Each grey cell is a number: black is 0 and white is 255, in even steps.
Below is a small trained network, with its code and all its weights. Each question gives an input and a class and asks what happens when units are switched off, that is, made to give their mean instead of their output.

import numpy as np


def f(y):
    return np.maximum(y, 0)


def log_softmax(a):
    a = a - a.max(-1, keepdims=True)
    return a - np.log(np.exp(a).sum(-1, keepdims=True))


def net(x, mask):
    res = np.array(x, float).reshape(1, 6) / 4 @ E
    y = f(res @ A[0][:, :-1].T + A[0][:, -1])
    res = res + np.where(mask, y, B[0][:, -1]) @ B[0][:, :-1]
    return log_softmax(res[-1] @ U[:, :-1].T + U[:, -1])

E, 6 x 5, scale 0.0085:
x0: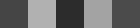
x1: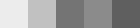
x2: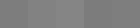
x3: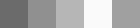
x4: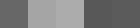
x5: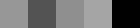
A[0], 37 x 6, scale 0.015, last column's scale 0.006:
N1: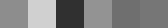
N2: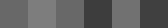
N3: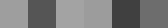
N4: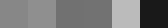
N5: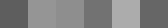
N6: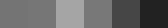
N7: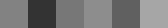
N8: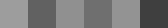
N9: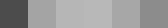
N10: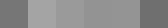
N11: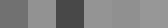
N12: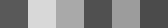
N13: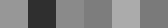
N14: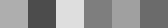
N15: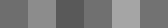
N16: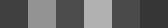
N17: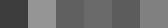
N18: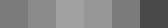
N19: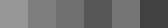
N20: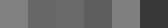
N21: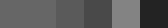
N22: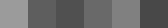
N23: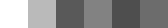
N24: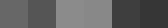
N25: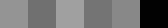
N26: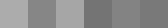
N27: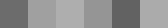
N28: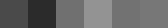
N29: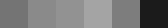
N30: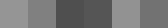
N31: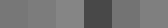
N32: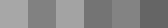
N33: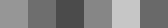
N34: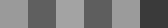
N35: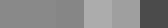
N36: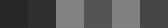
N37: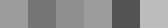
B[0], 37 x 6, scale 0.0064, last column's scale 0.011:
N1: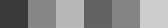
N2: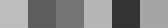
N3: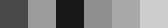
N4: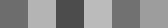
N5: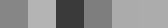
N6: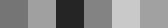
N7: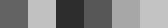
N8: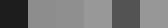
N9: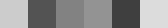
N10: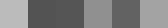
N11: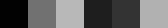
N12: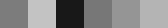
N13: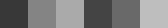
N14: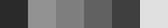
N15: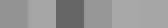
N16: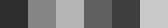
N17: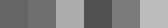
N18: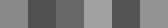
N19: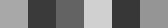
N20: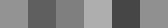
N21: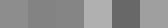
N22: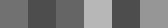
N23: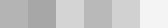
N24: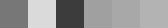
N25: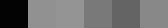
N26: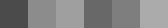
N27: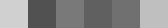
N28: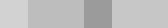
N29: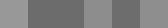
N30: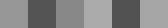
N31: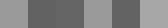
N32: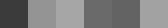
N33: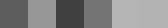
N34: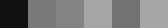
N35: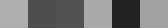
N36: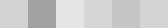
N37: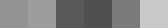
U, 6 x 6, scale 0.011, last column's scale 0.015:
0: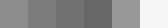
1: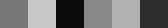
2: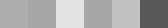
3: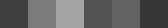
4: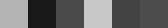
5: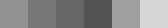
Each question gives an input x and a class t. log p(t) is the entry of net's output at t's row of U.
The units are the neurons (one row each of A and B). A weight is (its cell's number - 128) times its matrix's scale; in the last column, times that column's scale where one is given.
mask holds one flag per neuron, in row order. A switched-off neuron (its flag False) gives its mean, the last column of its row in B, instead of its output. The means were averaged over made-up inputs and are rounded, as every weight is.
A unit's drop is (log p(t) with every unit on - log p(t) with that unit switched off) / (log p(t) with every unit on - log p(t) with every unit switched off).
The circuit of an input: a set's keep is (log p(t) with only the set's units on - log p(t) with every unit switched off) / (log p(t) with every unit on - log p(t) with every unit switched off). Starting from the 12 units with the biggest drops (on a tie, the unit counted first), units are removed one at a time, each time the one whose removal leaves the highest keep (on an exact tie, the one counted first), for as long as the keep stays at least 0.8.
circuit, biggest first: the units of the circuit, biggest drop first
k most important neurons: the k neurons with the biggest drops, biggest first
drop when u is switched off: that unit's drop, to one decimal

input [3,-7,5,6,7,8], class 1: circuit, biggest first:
N24
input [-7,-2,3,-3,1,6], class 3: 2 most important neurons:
N14; N13
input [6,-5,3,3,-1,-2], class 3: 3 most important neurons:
N11; N16; N23
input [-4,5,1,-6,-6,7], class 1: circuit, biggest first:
N3; N7
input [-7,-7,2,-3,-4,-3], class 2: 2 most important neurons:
N36; N28
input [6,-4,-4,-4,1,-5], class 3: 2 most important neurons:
N11; N17
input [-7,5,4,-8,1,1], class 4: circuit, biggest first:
N19; N30
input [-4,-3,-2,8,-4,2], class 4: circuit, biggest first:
N9; N35
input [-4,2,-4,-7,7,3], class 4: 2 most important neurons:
N19; N2
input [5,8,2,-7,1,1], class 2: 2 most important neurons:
N23; N1
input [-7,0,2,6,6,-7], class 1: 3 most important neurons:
N12; N5; N4
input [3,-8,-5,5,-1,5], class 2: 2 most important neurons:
N28; N36
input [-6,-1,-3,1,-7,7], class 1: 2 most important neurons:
N3; N7
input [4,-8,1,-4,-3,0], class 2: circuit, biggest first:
N36
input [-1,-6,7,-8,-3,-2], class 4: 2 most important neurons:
N2; N23
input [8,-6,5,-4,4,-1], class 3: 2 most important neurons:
N16; N23
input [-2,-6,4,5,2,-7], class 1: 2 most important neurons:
N12; N5
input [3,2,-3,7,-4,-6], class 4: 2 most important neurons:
N9; N35
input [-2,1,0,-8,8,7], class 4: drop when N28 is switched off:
0.1
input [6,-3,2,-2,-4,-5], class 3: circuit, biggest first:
N11
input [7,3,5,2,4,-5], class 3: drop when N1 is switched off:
0.3
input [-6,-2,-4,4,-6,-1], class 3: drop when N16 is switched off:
-0.1
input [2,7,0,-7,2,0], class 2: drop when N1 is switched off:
0.1
